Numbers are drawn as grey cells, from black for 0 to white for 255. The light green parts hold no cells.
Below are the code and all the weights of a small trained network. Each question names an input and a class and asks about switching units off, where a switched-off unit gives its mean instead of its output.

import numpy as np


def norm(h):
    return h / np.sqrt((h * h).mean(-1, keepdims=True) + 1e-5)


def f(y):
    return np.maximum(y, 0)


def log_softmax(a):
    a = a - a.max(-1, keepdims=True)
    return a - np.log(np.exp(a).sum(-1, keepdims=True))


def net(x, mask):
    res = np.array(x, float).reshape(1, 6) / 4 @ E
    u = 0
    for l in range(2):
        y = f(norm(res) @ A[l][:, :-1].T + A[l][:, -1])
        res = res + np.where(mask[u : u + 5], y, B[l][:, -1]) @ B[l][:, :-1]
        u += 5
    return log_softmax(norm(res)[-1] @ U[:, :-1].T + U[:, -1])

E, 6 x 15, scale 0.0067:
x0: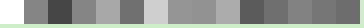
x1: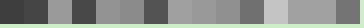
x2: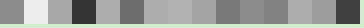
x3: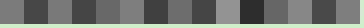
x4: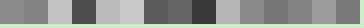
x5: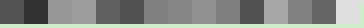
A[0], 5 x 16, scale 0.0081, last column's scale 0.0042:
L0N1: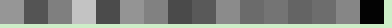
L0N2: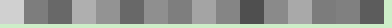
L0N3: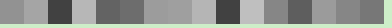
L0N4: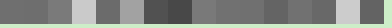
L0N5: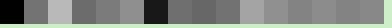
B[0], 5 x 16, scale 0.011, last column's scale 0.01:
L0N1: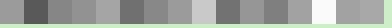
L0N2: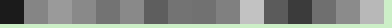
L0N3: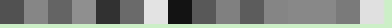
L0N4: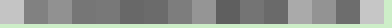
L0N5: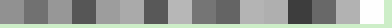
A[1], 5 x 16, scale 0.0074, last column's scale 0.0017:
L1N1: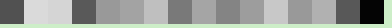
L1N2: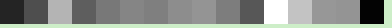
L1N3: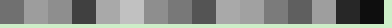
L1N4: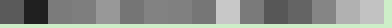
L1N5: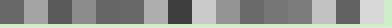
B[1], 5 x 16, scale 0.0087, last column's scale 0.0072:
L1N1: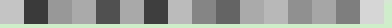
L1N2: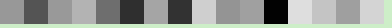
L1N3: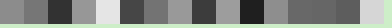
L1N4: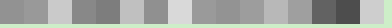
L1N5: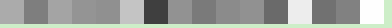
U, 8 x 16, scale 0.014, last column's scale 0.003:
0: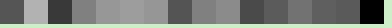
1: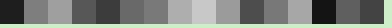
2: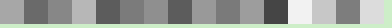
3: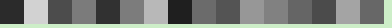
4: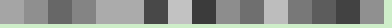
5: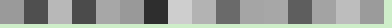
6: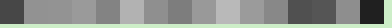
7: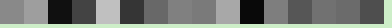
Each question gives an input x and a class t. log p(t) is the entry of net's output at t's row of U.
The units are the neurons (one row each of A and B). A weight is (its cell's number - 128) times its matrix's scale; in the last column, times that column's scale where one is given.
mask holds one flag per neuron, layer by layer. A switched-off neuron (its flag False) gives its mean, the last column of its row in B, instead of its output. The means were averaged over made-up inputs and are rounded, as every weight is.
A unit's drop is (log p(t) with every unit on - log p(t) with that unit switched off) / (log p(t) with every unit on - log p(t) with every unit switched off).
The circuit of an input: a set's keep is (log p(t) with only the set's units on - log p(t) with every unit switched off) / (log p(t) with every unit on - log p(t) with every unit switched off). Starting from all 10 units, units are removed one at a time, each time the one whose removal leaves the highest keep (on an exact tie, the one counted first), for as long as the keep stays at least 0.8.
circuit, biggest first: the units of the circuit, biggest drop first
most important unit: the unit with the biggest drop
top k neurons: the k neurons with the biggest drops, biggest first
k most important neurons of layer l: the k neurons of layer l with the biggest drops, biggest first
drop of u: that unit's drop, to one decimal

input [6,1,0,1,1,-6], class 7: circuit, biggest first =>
(L1N3)
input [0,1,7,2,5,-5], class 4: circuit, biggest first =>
(L1N1; L1N3)
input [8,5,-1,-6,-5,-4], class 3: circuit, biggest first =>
(L0N3; L0N2)
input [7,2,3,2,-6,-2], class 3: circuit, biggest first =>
(L0N2; L0N3)
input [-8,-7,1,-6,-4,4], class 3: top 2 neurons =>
(L0N1; L1N2)
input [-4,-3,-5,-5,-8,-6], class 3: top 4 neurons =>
(L0N3; L1N2; L1N1; L1N4)
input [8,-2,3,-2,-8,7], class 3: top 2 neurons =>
(L0N2; L0N3)
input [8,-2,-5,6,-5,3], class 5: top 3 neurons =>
(L0N3; L0N2; L1N2)
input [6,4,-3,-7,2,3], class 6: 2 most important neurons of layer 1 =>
(L1N2; L1N4)
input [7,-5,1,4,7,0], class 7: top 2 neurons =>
(L1N3; L0N5)
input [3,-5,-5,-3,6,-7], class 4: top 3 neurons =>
(L1N2; L1N3; L0N3)
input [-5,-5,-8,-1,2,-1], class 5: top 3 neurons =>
(L0N5; L0N3; L1N2)
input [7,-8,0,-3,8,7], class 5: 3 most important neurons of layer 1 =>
(L1N2; L1N4; L1N3)
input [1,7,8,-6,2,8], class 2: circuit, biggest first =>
(L1N2)
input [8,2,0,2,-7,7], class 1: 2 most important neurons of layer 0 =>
(L0N2; L0N5)
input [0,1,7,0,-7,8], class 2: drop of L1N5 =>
0.1
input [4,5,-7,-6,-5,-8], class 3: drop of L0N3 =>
0.4
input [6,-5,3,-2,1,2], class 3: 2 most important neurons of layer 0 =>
(L0N2; L0N1)
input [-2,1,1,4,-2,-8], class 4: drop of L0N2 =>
-0.1
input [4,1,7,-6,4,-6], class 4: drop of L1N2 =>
0.1
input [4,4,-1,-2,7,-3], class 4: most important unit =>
L1N1
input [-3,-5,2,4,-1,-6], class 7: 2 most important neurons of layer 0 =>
(L0N3; L0N1)
